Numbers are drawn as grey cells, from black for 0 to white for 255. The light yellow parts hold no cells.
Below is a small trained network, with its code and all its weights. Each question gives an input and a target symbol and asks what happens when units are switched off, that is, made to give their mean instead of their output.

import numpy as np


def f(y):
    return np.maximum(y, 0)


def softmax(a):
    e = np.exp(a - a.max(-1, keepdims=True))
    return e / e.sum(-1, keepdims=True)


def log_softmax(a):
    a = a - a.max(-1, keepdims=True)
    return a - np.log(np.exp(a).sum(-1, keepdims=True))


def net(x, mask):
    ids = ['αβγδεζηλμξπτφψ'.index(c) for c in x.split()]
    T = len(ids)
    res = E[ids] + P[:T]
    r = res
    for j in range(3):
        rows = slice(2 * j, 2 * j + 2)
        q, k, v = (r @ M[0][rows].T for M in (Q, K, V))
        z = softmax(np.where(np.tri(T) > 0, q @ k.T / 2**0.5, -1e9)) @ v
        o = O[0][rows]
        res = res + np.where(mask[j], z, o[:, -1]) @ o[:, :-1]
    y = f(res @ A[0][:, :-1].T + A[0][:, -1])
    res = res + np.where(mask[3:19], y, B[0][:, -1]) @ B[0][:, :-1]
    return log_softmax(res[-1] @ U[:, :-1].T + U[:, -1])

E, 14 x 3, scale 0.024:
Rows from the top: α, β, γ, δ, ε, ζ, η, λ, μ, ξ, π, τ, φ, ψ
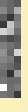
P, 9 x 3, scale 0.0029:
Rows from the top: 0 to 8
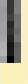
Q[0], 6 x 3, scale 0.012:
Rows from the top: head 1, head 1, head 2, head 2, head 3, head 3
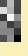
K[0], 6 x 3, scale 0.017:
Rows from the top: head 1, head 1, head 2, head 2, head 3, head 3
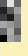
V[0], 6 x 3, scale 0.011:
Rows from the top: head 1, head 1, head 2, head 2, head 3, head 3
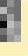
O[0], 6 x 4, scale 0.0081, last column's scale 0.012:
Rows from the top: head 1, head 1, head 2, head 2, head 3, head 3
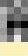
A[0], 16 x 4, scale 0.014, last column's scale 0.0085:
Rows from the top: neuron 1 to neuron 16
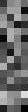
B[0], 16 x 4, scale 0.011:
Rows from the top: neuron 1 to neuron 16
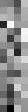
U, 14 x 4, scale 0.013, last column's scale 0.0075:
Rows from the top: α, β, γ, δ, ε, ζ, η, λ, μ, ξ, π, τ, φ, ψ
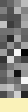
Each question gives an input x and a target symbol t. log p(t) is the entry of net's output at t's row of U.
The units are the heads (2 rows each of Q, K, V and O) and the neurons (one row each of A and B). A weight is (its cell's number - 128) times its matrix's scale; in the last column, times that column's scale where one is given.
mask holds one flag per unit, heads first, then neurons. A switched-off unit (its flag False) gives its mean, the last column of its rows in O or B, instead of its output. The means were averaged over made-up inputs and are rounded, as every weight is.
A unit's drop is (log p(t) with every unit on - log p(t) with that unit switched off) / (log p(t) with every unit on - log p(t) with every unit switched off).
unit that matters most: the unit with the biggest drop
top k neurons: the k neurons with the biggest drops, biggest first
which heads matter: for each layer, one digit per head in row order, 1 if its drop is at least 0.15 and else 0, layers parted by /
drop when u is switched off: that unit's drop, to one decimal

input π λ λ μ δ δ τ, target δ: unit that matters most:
head 3
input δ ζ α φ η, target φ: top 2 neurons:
neuron 2; neuron 5
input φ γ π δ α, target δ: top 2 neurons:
neuron 6; neuron 5
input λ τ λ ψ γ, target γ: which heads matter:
010
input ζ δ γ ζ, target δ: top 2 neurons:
neuron 8; neuron 13
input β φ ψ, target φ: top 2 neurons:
neuron 6; neuron 5
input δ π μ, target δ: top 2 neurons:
neuron 8; neuron 10
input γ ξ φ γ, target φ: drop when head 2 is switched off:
0.7
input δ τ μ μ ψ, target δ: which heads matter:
111
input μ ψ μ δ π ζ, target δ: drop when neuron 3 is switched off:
0.1
